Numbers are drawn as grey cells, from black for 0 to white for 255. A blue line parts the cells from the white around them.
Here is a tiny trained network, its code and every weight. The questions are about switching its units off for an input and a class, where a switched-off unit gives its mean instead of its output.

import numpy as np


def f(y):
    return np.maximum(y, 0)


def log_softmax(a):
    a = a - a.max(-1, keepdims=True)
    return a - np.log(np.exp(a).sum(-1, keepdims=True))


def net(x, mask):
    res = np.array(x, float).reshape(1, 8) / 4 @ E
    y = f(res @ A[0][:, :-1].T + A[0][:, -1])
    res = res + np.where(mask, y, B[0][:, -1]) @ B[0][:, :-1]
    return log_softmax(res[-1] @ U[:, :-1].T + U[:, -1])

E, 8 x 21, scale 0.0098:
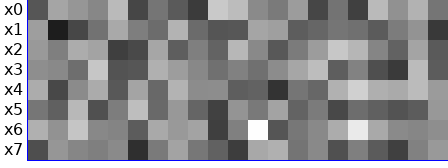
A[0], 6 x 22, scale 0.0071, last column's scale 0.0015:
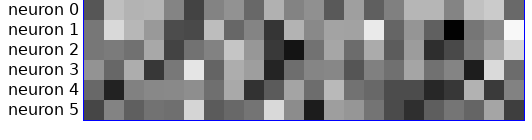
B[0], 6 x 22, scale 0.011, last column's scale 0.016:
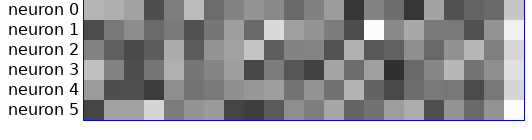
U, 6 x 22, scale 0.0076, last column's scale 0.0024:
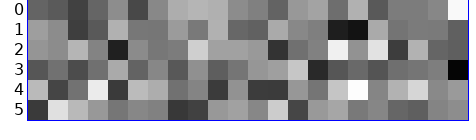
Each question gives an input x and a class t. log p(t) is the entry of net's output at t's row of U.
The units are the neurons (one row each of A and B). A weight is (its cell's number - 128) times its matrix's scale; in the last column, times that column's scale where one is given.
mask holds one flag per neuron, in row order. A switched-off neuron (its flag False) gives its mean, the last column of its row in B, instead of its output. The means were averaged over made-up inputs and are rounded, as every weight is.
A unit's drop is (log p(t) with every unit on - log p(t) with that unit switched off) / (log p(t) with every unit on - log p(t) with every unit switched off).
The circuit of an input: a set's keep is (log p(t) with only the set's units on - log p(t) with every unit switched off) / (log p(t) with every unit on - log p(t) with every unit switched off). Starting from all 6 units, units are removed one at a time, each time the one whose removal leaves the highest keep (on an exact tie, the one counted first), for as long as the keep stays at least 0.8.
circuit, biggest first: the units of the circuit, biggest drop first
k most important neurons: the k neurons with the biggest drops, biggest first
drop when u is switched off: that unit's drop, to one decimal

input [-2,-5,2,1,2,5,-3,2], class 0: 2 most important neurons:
neuron 2; neuron 0
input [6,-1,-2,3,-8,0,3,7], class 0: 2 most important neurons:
neuron 1; neuron 5
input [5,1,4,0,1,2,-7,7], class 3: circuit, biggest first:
neuron 4; neuron 3; neuron 5
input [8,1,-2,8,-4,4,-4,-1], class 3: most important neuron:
neuron 4
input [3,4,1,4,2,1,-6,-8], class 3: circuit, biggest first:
neuron 4; neuron 5; neuron 3
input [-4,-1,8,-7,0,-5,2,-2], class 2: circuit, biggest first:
neuron 5; neuron 3
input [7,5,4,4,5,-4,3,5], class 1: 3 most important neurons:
neuron 5; neuron 0; neuron 1
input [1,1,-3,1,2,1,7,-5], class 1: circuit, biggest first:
neuron 5; neuron 1
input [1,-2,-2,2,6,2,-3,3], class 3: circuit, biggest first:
neuron 1; neuron 3
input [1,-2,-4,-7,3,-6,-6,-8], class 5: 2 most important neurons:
neuron 5; neuron 2
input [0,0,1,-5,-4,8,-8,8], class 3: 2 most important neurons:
neuron 5; neuron 4
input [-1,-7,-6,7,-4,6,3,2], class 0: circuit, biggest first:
neuron 1; neuron 2
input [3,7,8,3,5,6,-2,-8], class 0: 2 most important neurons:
neuron 4; neuron 5
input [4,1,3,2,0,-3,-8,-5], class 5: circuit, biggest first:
neuron 5
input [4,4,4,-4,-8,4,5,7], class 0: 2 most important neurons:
neuron 1; neuron 5
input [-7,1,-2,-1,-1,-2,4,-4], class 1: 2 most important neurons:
neuron 3; neuron 5
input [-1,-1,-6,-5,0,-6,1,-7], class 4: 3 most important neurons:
neuron 1; neuron 0; neuron 4
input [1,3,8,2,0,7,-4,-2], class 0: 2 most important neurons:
neuron 3; neuron 0
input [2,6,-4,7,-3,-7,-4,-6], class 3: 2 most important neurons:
neuron 3; neuron 1
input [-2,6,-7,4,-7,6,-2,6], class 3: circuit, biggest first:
neuron 2
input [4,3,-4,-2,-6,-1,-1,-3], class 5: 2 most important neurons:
neuron 2; neuron 5
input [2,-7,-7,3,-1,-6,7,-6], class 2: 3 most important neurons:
neuron 3; neuron 5; neuron 4
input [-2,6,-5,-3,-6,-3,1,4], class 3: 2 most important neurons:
neuron 0; neuron 1
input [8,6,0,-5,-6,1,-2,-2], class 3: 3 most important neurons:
neuron 4; neuron 1; neuron 3
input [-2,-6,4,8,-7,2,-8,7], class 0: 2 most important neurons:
neuron 1; neuron 2
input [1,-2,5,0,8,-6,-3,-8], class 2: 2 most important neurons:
neuron 0; neuron 5
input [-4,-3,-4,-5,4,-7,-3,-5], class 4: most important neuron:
neuron 1
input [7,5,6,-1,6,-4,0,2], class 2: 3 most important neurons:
neuron 3; neuron 5; neuron 4
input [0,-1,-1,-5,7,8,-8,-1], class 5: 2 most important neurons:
neuron 5; neuron 2
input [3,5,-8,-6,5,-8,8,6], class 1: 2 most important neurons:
neuron 5; neuron 0
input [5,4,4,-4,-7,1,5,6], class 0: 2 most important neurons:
neuron 5; neuron 1
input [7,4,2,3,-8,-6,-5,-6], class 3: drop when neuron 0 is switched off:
0.2
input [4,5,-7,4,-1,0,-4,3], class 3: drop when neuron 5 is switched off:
0.1
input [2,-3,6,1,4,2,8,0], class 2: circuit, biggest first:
neuron 3
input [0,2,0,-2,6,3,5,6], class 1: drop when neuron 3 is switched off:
0.2
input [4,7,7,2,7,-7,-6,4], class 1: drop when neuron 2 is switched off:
0.1
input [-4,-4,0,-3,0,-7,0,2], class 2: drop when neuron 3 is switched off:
0.5
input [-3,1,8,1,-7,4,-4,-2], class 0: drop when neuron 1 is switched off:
0.1
